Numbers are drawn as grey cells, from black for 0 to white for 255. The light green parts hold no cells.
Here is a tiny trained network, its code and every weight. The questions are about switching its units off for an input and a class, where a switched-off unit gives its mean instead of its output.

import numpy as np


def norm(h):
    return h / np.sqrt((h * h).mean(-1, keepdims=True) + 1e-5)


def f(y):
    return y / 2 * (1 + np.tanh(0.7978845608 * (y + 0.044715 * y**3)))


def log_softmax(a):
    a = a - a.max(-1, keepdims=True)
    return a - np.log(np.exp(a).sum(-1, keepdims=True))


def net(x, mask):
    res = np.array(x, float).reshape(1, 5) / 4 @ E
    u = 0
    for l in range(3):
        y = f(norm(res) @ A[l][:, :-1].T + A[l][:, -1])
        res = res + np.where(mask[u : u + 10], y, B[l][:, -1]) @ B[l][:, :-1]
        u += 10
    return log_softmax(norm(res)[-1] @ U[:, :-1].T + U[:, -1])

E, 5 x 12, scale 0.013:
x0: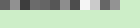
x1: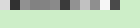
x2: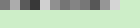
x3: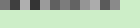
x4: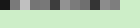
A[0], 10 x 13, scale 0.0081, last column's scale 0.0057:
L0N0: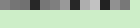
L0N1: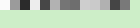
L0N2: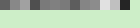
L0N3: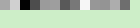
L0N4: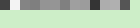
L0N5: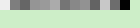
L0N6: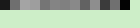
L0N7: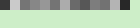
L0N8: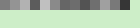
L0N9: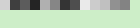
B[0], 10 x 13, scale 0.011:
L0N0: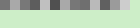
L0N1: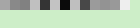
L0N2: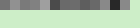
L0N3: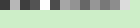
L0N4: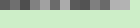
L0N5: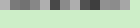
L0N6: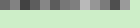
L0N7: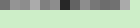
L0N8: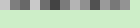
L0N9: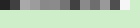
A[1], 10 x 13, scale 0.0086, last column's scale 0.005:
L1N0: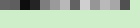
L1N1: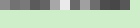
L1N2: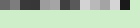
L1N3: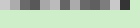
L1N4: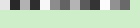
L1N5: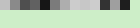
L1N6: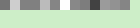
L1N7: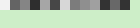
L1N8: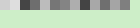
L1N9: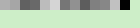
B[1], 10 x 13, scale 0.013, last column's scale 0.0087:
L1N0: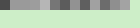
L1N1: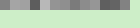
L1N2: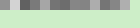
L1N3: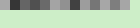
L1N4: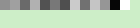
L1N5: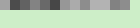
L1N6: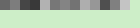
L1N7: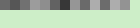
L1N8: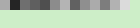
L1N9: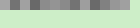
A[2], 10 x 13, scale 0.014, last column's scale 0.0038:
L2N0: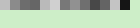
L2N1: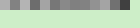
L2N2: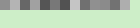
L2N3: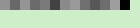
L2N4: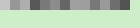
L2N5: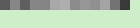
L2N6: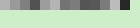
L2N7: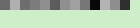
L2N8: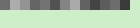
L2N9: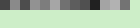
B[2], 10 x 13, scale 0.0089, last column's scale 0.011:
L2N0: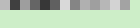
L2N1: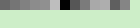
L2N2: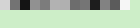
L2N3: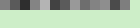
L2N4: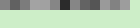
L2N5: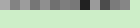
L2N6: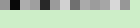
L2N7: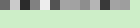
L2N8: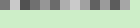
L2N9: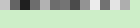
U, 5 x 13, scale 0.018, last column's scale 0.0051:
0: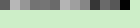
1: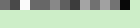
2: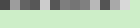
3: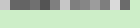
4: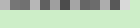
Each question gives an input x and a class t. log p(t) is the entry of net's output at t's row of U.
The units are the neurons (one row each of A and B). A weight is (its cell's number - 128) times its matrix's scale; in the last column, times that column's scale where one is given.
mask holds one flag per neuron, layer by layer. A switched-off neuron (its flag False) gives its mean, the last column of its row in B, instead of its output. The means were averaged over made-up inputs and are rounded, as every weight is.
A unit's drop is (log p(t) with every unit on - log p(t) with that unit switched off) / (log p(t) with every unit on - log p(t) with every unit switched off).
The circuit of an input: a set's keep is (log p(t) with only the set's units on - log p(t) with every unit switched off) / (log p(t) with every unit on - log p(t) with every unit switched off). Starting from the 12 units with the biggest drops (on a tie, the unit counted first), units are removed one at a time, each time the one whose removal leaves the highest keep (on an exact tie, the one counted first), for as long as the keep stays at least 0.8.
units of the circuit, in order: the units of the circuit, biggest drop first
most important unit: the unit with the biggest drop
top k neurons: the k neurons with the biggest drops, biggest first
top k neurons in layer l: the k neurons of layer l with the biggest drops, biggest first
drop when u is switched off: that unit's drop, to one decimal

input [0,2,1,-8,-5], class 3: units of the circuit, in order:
[L1N8]
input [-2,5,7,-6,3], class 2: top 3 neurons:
[L0N1 L0N4 L1N6]
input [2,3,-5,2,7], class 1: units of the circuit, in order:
[L0N3 L1N4]
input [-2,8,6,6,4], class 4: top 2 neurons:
[L1N4 L0N8]
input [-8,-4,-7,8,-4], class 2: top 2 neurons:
[L0N1 L1N4]
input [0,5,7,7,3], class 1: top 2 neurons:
[L0N9 L0N1]
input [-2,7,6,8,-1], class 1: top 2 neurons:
[L0N9 L0N1]
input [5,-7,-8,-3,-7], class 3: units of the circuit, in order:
[L0N9 L1N8]
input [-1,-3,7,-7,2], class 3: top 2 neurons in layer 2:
[L2N0 L2N6]
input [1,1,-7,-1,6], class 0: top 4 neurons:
[L0N1 L0N9 L1N8 L1N3]
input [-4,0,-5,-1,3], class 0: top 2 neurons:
[L0N1 L1N4]
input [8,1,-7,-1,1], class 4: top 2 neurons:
[L0N1 L1N8]
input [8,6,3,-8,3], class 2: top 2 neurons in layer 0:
[L0N3 L0N9]
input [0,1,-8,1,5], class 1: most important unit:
L0N1
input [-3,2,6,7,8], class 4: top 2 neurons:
[L1N4 L0N3]
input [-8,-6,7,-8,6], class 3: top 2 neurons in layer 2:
[L2N0 L2N6]
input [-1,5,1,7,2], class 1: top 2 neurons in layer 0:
[L0N9 L0N1]
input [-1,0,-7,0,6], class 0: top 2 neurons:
[L0N1 L0N9]
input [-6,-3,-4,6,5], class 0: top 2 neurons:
[L0N3 L0N0]
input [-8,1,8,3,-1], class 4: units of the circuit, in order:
[L1N4]
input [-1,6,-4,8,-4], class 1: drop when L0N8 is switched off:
0.2
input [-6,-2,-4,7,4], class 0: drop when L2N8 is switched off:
0.2
